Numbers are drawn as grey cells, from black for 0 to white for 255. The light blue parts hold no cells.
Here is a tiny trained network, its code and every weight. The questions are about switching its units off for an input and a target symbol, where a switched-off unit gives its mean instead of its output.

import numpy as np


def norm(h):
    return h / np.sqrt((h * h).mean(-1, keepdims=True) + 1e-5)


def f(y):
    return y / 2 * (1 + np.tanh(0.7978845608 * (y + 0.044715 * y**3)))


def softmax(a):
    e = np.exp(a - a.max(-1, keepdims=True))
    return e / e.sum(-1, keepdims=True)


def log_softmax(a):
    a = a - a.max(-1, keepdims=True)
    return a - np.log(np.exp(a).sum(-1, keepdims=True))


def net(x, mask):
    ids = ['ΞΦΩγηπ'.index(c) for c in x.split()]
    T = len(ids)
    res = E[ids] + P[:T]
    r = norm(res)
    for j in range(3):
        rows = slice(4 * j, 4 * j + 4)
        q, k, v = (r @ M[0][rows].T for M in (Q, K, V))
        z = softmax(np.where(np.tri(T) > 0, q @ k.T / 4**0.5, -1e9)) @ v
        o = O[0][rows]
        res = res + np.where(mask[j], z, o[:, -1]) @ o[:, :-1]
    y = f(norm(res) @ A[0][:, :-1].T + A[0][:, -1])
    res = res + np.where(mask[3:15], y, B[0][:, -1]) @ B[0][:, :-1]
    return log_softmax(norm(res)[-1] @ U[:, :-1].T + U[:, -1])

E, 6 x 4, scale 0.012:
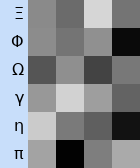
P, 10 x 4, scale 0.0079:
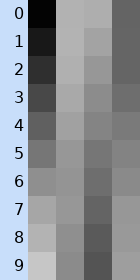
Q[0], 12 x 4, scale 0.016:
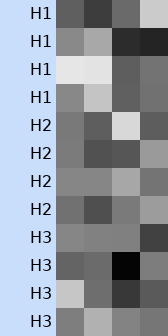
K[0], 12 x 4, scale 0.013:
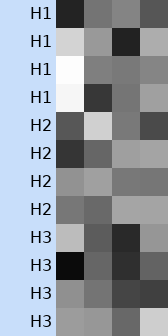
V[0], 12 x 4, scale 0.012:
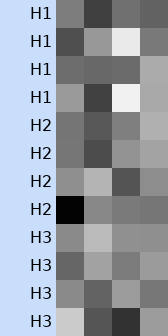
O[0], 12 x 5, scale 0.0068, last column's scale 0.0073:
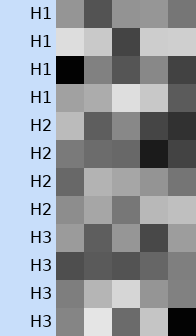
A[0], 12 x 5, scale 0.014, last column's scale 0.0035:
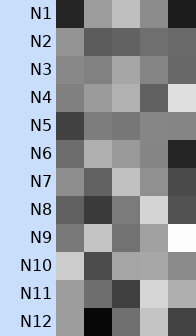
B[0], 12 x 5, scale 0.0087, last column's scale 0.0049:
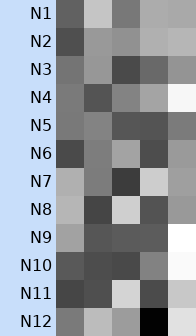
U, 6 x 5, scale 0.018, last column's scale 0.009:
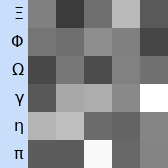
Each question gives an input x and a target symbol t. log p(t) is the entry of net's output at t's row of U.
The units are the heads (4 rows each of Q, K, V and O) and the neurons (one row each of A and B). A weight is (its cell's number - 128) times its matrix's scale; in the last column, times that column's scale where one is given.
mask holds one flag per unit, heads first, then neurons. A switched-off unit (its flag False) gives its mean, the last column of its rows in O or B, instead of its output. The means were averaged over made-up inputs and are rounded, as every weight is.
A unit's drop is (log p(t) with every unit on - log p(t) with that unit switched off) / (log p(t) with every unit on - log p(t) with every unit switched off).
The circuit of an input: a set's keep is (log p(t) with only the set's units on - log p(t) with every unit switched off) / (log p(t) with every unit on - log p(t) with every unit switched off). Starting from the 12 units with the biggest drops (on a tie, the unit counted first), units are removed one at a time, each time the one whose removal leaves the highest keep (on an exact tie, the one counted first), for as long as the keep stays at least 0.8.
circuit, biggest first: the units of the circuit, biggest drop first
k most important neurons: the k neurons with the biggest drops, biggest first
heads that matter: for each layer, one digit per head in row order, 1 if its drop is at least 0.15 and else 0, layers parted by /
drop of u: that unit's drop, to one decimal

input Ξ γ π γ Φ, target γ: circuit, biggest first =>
[H2, H3]
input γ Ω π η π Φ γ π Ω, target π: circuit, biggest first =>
[H1]
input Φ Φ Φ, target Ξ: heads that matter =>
111
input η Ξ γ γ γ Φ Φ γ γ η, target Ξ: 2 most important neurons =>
[N12, N11]
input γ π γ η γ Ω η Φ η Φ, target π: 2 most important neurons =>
[N10, N9]
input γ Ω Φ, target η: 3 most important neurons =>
[N10, N11, N4]
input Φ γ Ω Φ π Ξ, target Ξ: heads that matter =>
001
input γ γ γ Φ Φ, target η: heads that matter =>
100
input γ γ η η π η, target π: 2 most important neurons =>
[N7, N10]
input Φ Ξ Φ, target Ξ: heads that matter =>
101
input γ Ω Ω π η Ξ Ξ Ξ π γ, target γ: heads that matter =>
100
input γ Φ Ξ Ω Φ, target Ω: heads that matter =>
111
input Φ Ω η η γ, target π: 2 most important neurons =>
[N10, N9]
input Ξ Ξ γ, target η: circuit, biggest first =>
[H1]
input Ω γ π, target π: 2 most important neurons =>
[N8, N11]
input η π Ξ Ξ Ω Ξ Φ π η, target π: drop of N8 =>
-0.1
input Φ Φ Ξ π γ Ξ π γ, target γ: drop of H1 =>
1.1
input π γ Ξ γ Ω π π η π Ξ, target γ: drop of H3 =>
0.6
